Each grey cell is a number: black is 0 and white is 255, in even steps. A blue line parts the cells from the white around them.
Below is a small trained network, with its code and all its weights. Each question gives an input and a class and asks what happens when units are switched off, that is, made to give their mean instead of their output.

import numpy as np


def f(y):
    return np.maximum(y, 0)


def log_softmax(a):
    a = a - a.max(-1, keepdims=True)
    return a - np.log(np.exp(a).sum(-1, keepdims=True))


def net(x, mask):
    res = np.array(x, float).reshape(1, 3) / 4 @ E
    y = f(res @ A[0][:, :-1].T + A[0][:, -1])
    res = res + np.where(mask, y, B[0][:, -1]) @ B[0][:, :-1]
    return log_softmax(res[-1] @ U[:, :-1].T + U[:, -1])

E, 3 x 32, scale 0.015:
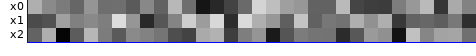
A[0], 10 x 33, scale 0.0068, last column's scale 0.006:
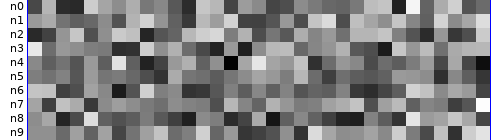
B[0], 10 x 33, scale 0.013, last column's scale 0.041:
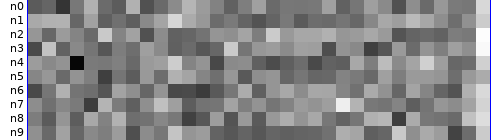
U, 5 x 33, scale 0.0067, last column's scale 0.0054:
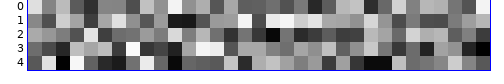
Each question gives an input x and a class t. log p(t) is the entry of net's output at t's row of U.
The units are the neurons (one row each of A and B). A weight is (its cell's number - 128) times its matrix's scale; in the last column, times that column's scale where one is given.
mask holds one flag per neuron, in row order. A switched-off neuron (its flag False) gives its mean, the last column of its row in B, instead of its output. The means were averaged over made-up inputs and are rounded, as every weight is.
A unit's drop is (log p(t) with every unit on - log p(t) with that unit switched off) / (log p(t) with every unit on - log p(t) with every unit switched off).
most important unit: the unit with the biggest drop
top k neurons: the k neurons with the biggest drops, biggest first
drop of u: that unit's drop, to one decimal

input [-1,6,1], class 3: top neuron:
n6
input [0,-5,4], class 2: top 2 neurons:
n2, n1
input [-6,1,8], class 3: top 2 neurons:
n0, n2
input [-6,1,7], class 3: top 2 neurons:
n0, n2
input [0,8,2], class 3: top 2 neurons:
n2, n1
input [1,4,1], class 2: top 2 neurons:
n4, n7
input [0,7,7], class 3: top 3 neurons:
n0, n2, n1
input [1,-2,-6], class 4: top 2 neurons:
n3, n4
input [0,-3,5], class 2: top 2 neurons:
n2, n0
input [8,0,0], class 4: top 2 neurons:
n3, n2
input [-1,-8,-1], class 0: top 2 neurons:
n9, n1
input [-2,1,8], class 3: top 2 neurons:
n0, n4
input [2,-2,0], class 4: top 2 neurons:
n2, n8
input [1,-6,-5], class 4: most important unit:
n3
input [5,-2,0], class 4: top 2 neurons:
n2, n3
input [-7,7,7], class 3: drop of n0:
1.4
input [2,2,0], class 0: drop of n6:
0.1
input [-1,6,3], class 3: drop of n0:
0.2
